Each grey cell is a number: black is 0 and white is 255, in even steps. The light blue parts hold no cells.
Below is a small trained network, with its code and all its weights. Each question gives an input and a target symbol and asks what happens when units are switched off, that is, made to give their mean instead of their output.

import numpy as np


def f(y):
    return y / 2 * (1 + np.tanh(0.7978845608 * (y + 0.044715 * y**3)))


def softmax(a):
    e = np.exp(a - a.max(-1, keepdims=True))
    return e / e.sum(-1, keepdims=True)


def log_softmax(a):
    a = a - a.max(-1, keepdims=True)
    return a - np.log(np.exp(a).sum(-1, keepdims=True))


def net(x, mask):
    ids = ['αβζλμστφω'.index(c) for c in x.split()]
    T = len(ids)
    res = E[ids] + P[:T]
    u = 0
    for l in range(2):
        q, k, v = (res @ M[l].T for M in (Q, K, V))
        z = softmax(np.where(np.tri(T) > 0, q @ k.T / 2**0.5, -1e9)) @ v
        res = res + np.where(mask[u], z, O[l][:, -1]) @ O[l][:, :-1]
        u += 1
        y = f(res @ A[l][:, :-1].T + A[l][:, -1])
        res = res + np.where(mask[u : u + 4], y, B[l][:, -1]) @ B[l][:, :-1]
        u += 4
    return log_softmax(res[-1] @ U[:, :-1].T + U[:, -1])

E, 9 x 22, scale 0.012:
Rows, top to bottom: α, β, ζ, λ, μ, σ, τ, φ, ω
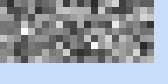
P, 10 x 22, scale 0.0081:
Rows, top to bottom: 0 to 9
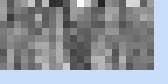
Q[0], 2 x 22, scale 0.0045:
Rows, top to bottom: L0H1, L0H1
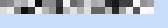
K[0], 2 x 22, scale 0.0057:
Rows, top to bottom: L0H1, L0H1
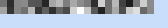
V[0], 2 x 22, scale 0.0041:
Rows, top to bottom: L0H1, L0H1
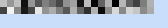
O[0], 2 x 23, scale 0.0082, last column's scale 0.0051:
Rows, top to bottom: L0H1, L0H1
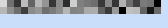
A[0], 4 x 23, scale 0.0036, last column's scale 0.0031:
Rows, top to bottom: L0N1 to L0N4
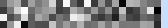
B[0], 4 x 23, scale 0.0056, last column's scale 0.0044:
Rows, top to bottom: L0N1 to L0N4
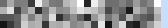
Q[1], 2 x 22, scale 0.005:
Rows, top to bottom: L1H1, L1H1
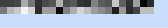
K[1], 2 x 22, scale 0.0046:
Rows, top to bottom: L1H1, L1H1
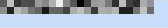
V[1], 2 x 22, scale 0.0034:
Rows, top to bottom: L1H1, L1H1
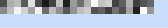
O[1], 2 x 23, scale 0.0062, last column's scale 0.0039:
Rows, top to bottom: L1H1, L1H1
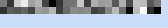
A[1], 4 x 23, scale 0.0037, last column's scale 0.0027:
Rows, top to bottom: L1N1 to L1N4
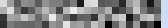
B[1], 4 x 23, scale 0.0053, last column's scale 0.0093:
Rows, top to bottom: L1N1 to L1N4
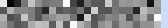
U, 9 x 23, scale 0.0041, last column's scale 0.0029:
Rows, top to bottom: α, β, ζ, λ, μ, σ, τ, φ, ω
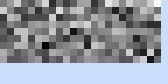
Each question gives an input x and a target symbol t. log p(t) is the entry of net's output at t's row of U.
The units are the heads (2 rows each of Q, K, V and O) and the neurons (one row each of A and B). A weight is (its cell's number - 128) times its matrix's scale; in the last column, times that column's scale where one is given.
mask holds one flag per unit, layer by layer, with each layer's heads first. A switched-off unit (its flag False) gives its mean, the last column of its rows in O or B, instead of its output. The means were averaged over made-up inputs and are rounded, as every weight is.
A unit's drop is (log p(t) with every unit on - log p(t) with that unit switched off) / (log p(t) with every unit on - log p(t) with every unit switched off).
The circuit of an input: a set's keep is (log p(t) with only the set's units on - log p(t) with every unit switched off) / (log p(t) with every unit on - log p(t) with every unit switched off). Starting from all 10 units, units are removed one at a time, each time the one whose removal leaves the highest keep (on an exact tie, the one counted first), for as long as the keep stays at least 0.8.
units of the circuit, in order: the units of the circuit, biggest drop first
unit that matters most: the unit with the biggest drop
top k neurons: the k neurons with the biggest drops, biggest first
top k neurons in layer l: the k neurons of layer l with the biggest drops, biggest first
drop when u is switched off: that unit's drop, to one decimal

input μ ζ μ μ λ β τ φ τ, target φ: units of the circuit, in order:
L1H1, L0H1, L0N1
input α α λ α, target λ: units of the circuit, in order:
L0H1, L0N4, L0N1, L1N4
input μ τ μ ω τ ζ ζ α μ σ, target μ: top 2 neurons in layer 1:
L1N3, L1N4
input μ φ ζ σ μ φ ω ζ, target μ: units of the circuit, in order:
L0H1, L1N3, L0N4
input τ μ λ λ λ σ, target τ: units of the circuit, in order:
L0H1, L1H1, L0N1
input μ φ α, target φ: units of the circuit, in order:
L1H1
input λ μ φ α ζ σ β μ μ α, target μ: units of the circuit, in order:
L0H1, L1N3, L0N4
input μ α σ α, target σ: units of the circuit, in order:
L0H1, L0N3
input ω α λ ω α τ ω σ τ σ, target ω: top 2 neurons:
L1N1, L0N4
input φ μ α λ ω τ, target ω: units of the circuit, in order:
L0H1, L1N1
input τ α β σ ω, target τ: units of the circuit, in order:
L1H1, L0H1, L0N1
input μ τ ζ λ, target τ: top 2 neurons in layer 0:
L0N2, L0N1
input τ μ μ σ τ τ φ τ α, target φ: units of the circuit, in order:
L1H1, L0H1
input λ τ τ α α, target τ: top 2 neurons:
L0N1, L1N3
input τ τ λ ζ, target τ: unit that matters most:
L1H1
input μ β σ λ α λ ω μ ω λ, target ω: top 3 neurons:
L1N1, L0N4, L0N1
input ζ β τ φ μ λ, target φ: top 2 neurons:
L0N1, L0N2
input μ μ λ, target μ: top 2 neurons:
L1N3, L0N1
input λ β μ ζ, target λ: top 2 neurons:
L0N4, L0N1
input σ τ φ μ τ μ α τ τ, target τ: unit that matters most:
L1H1
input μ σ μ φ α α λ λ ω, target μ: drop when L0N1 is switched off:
0.1
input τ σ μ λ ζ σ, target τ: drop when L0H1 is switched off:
0.5
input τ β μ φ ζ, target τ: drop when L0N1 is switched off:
0.3
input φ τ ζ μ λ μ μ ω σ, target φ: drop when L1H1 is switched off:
0.9
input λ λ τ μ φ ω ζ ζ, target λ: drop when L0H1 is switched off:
1.2
